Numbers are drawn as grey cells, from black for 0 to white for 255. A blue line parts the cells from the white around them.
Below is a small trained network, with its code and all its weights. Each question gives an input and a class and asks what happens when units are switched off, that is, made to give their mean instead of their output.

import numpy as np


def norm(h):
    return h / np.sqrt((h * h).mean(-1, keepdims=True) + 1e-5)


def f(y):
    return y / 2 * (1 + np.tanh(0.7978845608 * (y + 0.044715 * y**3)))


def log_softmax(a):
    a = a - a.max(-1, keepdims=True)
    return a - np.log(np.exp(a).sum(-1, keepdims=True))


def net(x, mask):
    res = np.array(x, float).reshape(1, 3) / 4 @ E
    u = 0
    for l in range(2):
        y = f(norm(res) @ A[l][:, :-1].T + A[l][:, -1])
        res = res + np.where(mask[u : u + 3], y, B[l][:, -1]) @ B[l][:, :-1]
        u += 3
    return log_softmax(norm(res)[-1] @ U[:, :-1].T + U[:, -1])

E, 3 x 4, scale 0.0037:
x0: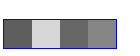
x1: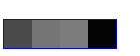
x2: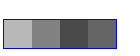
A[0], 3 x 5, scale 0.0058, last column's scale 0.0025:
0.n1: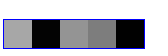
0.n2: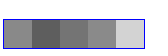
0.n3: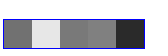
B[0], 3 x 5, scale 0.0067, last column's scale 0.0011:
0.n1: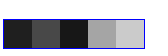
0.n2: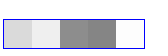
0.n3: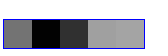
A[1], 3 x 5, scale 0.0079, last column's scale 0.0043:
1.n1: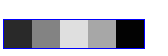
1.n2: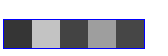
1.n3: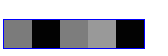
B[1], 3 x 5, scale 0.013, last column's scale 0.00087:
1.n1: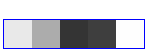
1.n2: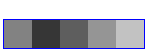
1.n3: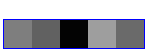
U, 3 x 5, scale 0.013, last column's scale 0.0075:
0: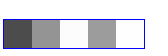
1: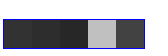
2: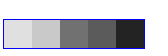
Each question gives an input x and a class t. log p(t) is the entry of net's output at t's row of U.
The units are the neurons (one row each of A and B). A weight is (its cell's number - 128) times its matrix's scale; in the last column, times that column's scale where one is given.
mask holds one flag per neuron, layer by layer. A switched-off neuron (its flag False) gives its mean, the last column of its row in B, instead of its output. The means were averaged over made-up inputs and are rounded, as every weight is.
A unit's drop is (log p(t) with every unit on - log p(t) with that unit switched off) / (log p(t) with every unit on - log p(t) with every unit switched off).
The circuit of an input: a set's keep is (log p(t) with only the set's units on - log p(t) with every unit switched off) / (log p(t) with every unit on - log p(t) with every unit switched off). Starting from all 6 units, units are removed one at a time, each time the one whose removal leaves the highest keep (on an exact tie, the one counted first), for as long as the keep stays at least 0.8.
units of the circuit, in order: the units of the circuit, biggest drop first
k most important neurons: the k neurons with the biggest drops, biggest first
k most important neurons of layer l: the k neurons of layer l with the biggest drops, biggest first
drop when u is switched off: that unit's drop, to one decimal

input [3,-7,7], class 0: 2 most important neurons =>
[1.n1; 1.n3]
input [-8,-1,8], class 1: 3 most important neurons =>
[0.n1; 1.n3; 1.n1]
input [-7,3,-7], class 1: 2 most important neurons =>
[0.n1; 1.n3]
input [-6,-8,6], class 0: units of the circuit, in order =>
[1.n1; 0.n3]
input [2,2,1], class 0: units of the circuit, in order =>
[1.n1]
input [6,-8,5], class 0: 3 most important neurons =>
[1.n1; 0.n1; 1.n3]
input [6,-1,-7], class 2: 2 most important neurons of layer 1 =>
[1.n1; 1.n3]
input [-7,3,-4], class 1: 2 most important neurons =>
[0.n1; 1.n3]
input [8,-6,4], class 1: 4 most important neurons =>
[1.n2; 0.n3; 1.n1; 0.n2]
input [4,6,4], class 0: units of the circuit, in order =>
[1.n1; 1.n3]
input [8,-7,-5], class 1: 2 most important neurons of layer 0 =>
[0.n3; 0.n2]
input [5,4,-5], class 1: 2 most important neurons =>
[1.n2; 0.n3]
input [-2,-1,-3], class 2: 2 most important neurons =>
[1.n1; 0.n3]
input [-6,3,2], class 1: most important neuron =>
[0.n1]
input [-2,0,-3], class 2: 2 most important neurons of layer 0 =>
[0.n3; 0.n2]
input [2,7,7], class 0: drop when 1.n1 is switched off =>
0.6
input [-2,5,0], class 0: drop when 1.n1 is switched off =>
0.3
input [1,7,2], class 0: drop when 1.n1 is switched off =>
0.5
